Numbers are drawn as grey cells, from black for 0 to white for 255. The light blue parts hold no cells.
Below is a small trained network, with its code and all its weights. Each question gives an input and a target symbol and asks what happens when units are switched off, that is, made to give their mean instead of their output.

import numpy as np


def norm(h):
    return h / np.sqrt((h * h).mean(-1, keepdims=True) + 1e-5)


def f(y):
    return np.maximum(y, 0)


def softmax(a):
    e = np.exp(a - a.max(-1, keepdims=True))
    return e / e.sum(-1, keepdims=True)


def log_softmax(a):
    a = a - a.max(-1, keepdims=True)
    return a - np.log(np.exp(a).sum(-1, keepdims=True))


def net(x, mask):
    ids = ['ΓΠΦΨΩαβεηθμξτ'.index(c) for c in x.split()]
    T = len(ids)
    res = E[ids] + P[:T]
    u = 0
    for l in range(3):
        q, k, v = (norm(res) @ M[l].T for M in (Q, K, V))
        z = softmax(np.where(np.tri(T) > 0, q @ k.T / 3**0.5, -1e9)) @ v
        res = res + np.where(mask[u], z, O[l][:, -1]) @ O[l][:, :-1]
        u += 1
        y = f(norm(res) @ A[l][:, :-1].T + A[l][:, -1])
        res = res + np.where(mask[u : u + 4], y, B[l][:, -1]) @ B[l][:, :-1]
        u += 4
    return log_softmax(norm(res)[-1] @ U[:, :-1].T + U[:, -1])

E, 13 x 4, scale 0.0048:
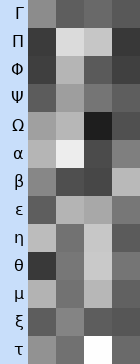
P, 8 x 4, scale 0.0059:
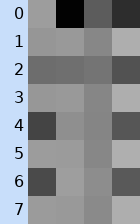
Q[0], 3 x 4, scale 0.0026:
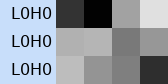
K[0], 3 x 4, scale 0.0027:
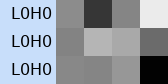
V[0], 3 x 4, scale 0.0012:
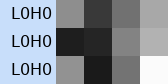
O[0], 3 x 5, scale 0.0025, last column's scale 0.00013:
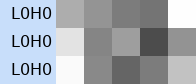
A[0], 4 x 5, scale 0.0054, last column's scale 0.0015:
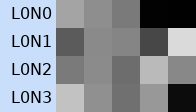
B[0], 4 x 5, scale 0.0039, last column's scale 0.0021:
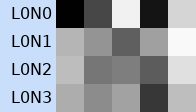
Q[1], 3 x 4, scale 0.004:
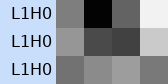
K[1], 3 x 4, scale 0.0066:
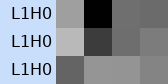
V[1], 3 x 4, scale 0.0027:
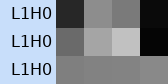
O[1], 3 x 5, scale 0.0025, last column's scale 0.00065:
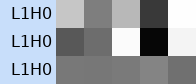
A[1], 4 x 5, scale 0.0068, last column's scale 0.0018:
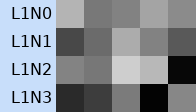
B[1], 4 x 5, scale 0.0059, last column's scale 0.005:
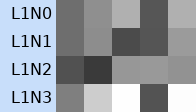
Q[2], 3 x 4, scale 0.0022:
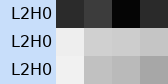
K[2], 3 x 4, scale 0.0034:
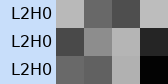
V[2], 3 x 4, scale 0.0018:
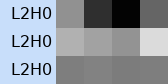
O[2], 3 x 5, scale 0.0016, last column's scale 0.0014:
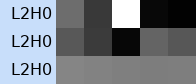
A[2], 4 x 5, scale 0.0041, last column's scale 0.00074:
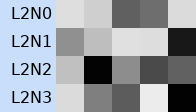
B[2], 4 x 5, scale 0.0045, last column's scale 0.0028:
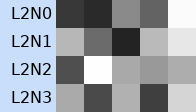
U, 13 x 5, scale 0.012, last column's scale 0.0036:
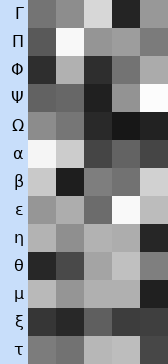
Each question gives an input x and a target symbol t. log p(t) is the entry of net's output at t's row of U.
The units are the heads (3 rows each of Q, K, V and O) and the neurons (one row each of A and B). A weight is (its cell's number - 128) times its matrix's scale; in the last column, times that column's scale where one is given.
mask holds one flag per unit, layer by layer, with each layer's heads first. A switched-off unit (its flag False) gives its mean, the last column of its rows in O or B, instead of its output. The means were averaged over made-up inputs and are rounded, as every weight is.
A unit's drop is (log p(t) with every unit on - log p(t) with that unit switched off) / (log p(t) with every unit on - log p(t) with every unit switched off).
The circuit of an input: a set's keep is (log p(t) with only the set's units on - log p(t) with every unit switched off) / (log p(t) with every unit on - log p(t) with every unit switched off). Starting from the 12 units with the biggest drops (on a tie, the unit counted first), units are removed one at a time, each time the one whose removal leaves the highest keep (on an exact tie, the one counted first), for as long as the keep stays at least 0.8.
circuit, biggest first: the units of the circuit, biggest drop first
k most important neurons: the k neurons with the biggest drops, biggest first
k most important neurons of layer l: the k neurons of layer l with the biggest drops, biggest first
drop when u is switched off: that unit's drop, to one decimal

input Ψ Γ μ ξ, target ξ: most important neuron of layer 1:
L1N3
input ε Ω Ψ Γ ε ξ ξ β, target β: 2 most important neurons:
L1N3, L0N0
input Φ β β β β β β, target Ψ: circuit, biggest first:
L1H0, L0N0, L1N3
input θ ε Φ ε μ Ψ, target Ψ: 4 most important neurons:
L1N3, L0N0, L2N0, L2N1
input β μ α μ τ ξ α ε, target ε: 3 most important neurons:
L1N3, L2N1, L0N0
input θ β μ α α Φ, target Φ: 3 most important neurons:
L1N3, L0N0, L2N0
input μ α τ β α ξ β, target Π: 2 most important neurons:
L2N0, L0N0
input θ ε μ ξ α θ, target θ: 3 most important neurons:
L1N2, L1N3, L0N0
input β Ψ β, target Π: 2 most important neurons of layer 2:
L2N2, L2N0
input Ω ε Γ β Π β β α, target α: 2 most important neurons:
L1N3, L2N0
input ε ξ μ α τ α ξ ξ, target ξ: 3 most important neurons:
L1N3, L0N0, L2N0
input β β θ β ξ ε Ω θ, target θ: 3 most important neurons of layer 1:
L1N2, L1N3, L1N1
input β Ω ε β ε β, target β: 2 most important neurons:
L1N3, L2N3
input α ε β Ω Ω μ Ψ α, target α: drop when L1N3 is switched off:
0.8
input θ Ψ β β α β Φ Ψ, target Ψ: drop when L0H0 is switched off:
0.0
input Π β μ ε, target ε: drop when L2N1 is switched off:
0.2
